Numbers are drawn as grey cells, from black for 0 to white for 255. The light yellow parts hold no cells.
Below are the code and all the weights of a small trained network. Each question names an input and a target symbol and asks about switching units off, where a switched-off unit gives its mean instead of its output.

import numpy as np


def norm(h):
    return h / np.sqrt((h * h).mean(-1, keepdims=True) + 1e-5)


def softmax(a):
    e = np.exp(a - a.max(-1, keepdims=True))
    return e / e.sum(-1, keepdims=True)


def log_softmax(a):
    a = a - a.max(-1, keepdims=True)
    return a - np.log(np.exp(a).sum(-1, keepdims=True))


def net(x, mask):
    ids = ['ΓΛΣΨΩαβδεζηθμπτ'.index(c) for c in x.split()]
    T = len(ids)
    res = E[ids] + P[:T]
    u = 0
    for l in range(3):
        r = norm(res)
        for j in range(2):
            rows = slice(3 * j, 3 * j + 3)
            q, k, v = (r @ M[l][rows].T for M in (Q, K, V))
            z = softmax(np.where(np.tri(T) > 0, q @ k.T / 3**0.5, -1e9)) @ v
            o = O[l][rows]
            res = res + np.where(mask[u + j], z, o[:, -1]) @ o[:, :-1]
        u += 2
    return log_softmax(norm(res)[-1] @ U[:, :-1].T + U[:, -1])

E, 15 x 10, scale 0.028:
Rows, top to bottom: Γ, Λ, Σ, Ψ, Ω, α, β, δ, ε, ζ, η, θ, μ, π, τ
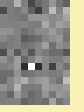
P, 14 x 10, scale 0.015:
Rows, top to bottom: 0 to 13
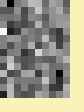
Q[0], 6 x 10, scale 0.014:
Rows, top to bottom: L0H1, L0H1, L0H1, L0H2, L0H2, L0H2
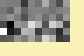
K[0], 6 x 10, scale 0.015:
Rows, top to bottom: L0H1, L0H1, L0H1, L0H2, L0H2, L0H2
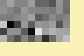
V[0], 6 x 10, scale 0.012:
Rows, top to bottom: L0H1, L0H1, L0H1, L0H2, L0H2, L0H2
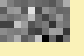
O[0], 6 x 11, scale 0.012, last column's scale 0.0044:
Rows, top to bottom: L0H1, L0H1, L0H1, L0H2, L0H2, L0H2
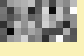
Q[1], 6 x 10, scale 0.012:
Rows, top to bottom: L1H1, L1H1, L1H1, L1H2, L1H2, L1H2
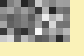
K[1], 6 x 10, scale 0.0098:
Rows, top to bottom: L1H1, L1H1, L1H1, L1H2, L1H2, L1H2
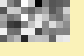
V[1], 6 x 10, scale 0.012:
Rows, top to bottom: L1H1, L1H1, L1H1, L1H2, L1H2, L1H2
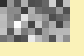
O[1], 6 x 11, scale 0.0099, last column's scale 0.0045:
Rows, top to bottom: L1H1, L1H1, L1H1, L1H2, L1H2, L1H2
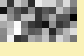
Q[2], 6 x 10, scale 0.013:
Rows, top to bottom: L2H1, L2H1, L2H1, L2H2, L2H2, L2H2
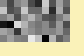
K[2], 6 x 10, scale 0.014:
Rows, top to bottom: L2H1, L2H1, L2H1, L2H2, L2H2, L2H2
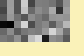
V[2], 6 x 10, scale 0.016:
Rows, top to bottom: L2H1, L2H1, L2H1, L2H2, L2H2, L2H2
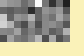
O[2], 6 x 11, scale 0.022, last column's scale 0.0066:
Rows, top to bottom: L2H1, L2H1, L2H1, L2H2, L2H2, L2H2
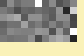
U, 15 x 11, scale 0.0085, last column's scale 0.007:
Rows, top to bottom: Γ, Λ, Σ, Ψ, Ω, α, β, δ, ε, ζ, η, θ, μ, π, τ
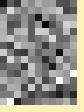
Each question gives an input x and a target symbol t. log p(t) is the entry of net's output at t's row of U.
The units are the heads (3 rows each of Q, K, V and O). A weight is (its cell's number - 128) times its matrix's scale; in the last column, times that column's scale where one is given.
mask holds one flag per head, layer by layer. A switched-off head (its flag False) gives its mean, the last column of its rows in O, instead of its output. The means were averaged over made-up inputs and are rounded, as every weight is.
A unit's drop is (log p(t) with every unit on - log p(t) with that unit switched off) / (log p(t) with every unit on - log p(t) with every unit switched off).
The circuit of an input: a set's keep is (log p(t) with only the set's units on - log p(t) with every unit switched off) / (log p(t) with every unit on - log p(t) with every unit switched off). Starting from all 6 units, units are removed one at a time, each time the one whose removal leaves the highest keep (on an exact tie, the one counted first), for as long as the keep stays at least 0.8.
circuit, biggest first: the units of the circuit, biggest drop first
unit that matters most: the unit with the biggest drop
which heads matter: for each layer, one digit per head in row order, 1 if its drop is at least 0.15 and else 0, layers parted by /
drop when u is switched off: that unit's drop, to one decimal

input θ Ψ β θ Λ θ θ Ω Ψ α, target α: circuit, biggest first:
(L0H2; L1H1; L2H2)
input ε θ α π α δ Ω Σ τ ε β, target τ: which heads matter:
11 / 01 / 00
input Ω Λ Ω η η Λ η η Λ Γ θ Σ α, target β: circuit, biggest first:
(L0H2)
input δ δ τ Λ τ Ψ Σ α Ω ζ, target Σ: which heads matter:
10 / 00 / 10
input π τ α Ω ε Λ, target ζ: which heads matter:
11 / 00 / 01
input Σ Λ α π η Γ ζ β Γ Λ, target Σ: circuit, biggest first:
(L2H1; L0H1)
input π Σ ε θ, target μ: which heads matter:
11 / 00 / 00
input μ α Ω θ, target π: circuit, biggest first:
(L1H2; L0H1)
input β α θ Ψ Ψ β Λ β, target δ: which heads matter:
01 / 00 / 00
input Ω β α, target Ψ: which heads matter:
11 / 00 / 01
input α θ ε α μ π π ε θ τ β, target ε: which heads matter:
11 / 00 / 00
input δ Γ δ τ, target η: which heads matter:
00 / 00 / 01
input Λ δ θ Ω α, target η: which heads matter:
01 / 01 / 01
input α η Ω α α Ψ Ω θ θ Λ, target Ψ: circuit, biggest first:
(L0H2)
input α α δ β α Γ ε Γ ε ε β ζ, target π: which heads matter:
10 / 01 / 01
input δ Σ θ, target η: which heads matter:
01 / 01 / 01
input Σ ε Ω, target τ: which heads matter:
01 / 01 / 00
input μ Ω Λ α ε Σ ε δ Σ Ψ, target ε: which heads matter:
01 / 00 / 01
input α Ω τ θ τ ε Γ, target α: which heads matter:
01 / 00 / 00
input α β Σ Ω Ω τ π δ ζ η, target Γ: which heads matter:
01 / 01 / 10
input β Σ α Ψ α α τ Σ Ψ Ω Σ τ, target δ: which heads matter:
01 / 00 / 00
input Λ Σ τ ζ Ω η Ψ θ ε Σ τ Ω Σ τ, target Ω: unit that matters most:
L0H1
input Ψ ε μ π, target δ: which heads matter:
11 / 00 / 00
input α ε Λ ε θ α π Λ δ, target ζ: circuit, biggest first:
(L0H2; L2H2)
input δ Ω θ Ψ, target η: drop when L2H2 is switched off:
0.4
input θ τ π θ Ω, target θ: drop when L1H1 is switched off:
0.7
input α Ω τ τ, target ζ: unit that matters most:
L0H2
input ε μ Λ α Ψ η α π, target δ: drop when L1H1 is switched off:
0.2
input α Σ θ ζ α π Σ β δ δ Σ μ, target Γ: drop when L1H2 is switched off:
0.3
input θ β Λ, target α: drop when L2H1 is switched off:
0.0
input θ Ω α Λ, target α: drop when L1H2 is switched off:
0.1
